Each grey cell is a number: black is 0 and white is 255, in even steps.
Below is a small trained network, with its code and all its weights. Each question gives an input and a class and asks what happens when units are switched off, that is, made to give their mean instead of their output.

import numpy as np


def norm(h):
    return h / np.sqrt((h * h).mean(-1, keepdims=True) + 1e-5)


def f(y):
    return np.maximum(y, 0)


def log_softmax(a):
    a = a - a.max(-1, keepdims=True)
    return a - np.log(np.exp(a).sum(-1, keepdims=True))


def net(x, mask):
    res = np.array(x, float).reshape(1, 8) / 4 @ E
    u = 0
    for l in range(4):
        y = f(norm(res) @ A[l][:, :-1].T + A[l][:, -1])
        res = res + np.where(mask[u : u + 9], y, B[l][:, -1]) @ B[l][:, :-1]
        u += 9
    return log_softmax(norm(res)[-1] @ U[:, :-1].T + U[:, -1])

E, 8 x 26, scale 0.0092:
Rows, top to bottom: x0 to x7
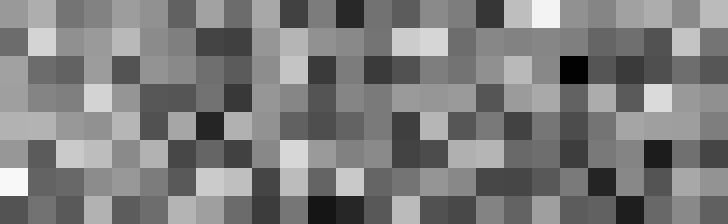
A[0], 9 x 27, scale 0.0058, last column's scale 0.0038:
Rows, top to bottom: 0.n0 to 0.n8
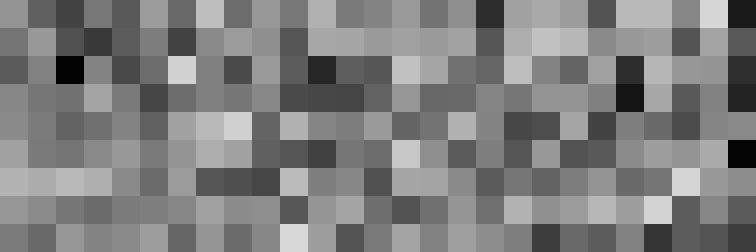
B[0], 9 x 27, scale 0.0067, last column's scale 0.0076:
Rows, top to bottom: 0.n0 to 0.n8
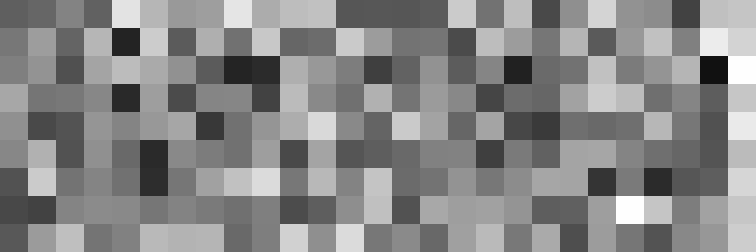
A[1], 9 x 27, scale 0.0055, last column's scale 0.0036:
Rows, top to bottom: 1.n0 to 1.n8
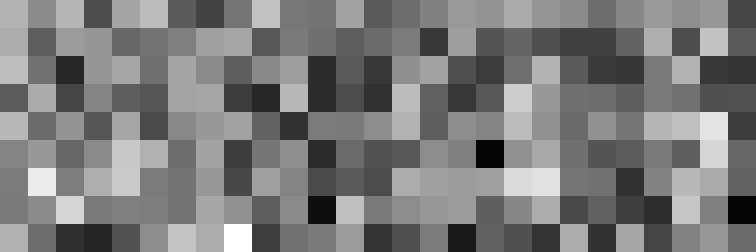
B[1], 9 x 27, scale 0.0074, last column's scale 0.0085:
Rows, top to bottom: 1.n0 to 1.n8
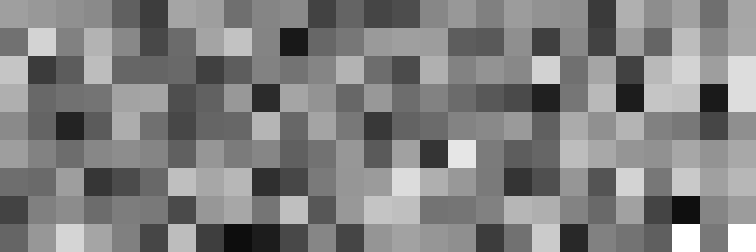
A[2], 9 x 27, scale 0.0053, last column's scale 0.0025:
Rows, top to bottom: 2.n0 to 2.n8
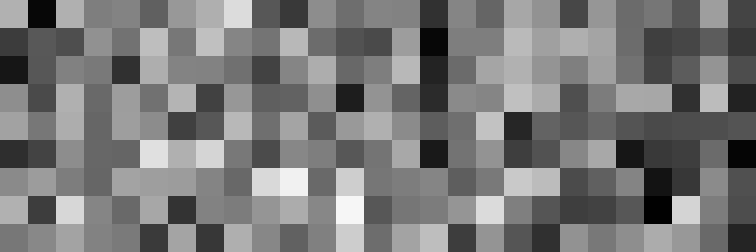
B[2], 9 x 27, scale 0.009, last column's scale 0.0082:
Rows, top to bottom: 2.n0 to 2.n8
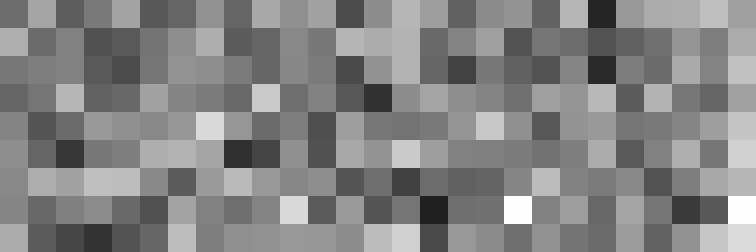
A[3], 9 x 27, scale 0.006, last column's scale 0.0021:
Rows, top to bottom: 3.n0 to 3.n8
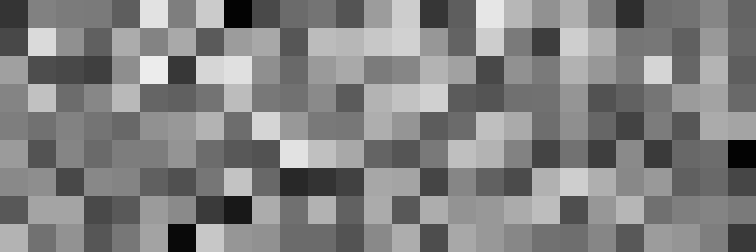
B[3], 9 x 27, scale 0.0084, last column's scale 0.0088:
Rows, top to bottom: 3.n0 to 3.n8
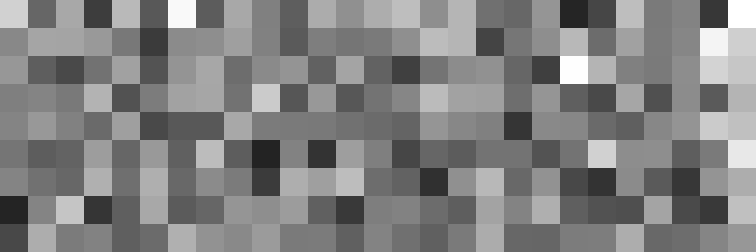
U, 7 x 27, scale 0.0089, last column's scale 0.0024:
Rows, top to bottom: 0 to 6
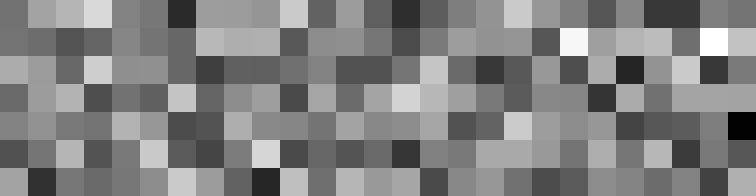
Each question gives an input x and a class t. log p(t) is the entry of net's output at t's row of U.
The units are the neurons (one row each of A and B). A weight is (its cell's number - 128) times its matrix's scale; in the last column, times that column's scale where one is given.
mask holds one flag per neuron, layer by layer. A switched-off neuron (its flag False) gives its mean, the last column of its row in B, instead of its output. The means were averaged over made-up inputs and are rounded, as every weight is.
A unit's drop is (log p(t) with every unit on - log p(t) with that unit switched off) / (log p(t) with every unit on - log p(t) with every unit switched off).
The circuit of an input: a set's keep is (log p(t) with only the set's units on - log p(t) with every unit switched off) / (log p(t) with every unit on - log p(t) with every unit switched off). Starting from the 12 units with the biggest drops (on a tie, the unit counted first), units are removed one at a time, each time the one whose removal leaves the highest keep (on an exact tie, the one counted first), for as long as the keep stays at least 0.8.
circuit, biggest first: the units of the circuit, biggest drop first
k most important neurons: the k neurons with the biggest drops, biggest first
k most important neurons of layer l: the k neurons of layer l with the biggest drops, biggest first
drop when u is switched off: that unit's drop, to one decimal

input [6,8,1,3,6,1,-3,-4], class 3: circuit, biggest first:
1.n6
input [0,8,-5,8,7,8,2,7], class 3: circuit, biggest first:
1.n6; 0.n6
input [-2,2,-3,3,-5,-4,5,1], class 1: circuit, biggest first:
0.n0; 3.n2
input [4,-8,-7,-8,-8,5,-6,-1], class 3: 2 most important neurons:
3.n0; 2.n2
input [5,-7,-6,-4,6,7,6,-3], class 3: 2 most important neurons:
1.n8; 0.n2
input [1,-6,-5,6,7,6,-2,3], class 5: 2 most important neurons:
2.n3; 1.n3
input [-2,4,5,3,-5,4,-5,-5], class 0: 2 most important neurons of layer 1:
1.n3; 1.n0
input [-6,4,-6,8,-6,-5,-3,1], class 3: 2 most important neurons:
3.n0; 3.n1
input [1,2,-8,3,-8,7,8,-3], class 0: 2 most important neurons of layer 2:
2.n7; 2.n6
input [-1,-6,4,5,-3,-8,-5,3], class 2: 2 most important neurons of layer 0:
0.n2; 0.n8
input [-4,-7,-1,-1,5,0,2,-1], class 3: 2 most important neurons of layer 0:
0.n2; 0.n8
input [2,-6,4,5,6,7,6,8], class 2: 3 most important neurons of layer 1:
1.n2; 1.n3; 1.n1
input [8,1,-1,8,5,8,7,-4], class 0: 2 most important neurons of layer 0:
0.n6; 0.n1
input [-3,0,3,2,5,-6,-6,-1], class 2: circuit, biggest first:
0.n2
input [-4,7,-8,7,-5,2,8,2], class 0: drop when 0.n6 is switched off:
0.4
